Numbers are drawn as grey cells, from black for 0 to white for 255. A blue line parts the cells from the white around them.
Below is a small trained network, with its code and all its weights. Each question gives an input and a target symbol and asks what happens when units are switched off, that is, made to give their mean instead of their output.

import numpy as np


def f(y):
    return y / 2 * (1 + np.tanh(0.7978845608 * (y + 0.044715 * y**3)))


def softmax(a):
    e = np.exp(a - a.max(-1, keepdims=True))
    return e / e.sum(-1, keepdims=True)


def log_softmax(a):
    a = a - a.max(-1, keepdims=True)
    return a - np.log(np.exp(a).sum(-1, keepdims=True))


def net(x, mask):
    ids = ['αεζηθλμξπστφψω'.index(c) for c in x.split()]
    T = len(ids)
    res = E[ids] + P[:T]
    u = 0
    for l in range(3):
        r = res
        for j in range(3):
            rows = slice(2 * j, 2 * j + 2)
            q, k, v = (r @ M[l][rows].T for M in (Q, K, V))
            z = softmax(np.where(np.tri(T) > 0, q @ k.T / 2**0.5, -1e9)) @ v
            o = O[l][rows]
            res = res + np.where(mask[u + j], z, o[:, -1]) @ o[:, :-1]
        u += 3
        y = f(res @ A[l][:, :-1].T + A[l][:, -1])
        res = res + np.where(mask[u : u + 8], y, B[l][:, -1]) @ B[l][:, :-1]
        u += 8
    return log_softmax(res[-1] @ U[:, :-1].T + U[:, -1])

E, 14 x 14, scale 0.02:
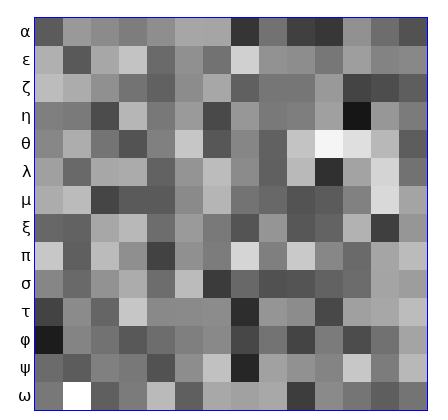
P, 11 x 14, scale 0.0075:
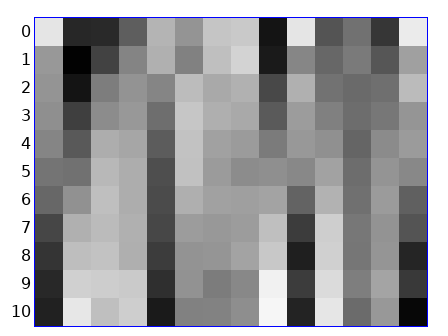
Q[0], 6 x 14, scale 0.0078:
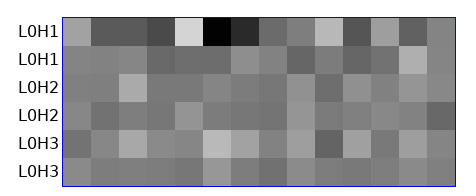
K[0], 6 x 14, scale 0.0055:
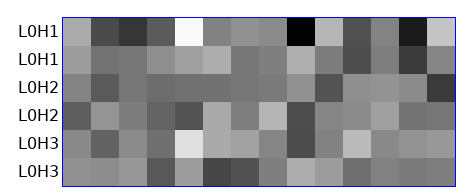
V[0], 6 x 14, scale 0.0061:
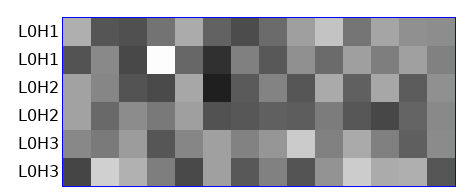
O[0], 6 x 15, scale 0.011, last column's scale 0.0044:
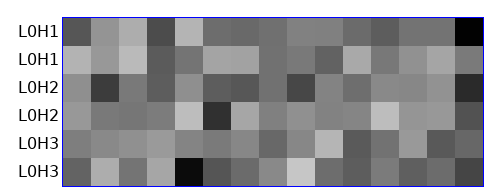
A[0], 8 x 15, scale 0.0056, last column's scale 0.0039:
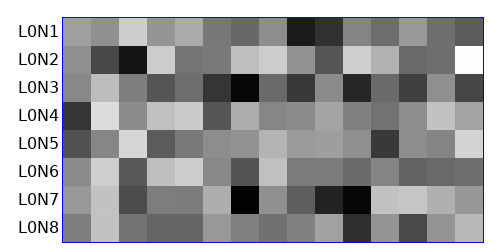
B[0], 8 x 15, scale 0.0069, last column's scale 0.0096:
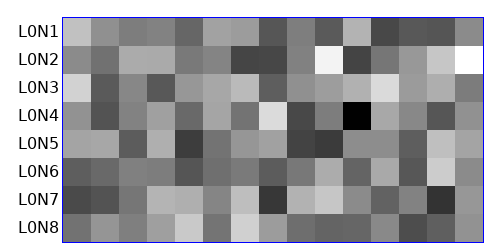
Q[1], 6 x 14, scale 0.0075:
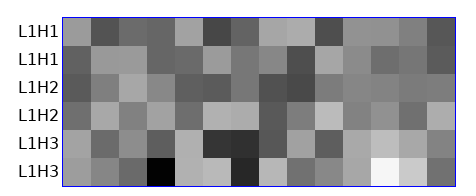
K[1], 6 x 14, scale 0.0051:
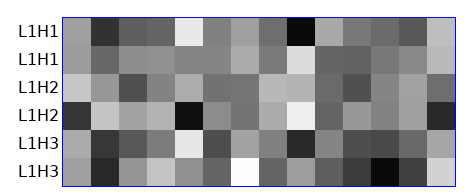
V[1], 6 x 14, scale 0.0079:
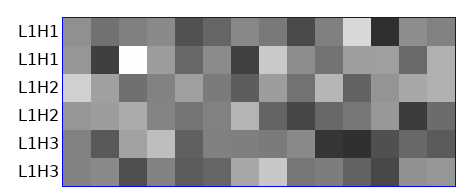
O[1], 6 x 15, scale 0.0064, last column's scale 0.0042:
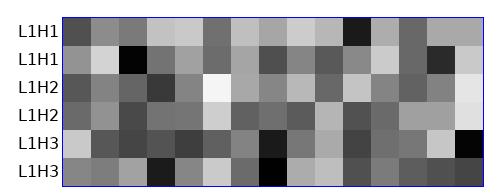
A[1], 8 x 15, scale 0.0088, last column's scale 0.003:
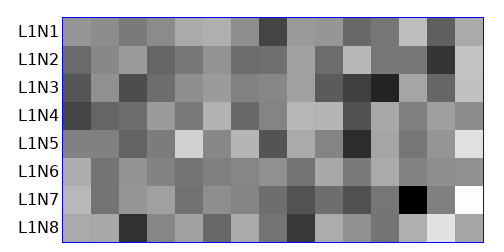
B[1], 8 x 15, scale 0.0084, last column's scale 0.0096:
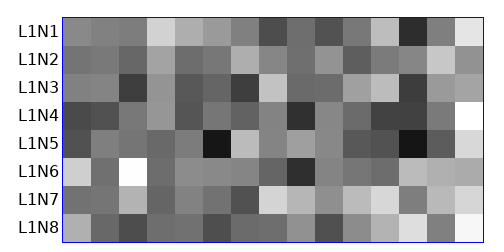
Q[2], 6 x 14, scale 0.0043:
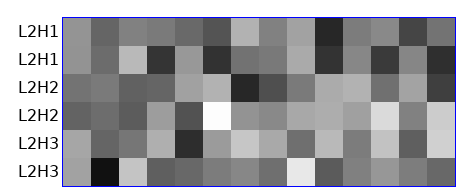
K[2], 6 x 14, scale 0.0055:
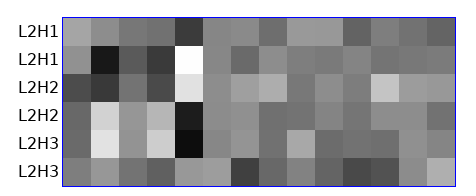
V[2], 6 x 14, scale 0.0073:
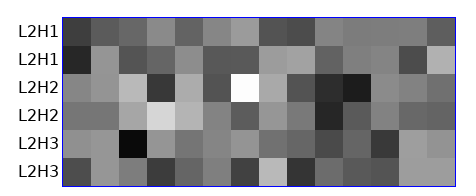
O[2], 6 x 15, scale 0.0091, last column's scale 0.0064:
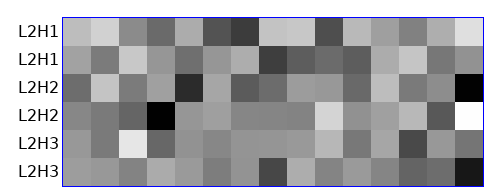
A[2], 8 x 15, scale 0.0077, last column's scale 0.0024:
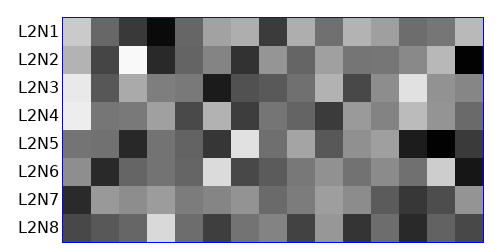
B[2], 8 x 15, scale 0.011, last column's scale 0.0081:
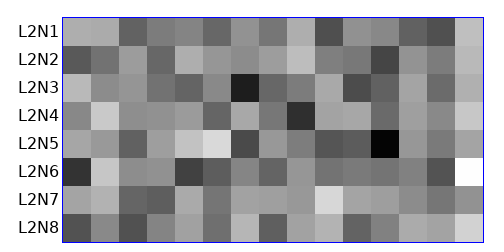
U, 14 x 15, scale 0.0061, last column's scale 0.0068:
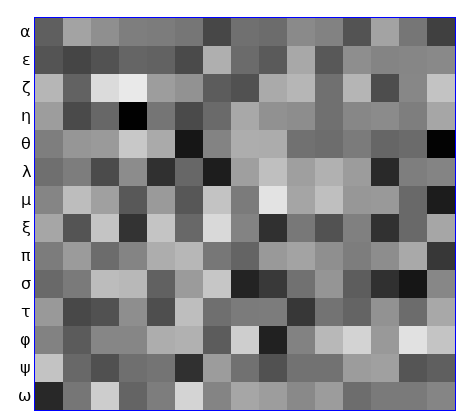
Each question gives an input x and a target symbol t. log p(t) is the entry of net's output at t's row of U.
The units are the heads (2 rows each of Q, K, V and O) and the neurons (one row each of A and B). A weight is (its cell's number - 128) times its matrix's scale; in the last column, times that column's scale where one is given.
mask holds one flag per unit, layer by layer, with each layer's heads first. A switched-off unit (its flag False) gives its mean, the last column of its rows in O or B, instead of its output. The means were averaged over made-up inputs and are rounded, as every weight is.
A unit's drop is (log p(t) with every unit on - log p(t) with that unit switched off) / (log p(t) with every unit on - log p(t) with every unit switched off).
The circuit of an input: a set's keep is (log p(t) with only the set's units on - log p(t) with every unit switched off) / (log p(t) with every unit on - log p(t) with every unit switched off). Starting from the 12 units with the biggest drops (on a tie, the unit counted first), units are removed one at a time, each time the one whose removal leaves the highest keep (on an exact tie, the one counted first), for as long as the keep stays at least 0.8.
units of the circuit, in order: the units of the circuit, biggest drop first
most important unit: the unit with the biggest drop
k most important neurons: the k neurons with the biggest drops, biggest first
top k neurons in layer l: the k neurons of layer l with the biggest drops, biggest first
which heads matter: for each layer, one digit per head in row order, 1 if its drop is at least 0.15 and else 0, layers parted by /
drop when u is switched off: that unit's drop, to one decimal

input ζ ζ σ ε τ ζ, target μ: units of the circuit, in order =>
[L2N1, L1N4]
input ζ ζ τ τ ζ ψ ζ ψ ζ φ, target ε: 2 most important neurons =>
[L2N8, L1N4]
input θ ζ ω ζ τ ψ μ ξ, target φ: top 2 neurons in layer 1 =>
[L1N5, L1N2]
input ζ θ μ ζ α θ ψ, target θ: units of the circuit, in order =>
[L0H3, L2H2, L1H3]
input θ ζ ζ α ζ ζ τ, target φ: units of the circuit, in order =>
[L1H3, L2N6]
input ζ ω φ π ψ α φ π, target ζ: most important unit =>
L1H1
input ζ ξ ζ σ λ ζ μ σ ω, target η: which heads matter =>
000 / 001 / 010
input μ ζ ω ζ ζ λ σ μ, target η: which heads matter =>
000 / 100 / 111
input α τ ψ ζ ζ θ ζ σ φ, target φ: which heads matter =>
000 / 001 / 010
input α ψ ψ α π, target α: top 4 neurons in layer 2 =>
[L2N3, L2N4, L2N6, L2N2]
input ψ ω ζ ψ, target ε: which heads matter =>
000 / 000 / 010
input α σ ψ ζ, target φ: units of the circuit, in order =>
[L1N7, L1N5]
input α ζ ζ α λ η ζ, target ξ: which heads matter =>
000 / 101 / 011
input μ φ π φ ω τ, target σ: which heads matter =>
100 / 101 / 000
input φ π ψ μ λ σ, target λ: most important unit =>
L2H1
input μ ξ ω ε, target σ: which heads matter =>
000 / 110 / 100
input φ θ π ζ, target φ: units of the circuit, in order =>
[L1H3, L2N6]
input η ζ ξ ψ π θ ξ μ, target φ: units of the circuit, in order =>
[L2N6, L1H3]
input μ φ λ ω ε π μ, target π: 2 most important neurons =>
[L2N5, L0N7]
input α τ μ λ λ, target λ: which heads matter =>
000 / 000 / 110
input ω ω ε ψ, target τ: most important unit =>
L2N5
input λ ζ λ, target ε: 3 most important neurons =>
[L1N5, L2N8, L1N6]
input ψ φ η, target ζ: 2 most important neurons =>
[L1N8, L2N3]
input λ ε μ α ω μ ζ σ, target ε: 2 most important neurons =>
[L0N7, L2N8]
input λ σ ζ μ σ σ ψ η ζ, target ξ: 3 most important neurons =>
[L1N7, L2N6, L1N5]
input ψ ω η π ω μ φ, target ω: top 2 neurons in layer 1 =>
[L1N1, L1N8]
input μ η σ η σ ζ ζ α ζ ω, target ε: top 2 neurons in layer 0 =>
[L0N4, L0N6]
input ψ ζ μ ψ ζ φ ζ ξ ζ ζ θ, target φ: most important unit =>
L1N5
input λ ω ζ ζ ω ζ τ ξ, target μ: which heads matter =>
100 / 101 / 010
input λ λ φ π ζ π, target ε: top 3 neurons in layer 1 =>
[L1N6, L1N4, L1N7]
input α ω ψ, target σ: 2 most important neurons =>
[L2N6, L1N7]
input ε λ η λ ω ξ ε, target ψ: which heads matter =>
000 / 101 / 000
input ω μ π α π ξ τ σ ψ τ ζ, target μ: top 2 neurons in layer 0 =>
[L0N4, L0N7]
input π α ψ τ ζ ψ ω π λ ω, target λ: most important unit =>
L1H3
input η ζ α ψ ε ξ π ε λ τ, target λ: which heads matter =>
111 / 101 / 111
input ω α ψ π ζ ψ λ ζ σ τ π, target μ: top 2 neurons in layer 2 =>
[L2N1, L2N2]
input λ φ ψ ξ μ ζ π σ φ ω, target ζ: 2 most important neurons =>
[L0N2, L2N3]
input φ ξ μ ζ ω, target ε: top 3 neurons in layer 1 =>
[L1N5, L1N4, L1N7]
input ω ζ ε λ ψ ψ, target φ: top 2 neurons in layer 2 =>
[L2N6, L2N4]
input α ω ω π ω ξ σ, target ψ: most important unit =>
L1H3
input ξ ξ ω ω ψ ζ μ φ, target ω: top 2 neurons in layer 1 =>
[L1N1, L1N5]
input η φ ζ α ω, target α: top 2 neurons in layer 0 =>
[L0N2, L0N4]
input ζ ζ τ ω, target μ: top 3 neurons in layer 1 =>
[L1N4, L1N7, L1N1]
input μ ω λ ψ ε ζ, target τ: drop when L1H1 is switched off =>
0.9
